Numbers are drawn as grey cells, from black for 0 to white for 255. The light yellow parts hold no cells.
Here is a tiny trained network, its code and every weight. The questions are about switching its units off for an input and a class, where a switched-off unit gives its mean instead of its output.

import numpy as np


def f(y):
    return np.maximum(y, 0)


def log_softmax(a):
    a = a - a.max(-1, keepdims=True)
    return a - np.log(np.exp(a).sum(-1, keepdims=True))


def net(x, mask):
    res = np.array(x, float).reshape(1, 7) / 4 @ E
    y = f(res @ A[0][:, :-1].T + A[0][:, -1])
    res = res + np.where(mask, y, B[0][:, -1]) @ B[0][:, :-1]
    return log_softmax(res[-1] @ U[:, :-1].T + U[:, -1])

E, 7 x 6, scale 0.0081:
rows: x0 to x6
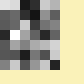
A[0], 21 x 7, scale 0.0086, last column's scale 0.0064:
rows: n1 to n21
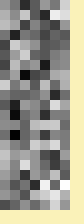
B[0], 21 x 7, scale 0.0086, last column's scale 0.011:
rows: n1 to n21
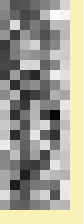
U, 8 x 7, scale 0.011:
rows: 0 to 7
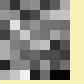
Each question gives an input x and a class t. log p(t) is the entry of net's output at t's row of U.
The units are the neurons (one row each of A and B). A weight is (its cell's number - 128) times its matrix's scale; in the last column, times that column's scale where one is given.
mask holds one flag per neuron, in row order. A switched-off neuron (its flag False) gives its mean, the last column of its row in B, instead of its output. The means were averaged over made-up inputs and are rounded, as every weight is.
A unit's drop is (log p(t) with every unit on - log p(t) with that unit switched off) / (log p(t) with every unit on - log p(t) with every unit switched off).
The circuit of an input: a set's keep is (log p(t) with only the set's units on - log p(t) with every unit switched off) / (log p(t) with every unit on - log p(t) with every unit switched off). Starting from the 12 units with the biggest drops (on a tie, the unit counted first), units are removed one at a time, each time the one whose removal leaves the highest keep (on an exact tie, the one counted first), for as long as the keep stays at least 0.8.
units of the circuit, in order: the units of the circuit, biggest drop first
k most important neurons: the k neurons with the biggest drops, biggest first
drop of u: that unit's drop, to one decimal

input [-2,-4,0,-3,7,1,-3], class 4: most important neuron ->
n8
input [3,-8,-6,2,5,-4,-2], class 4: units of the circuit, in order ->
n8, n20
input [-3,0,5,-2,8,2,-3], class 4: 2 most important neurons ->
n8, n17
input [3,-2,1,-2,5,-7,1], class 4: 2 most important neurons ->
n8, n2
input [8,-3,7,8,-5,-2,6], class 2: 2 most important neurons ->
n5, n2
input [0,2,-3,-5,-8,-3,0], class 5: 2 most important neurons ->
n7, n10
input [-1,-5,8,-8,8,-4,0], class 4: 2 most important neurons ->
n8, n20
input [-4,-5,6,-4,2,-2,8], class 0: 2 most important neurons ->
n2, n8
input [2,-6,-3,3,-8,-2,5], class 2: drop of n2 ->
0.2
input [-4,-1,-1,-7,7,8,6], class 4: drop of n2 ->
0.0
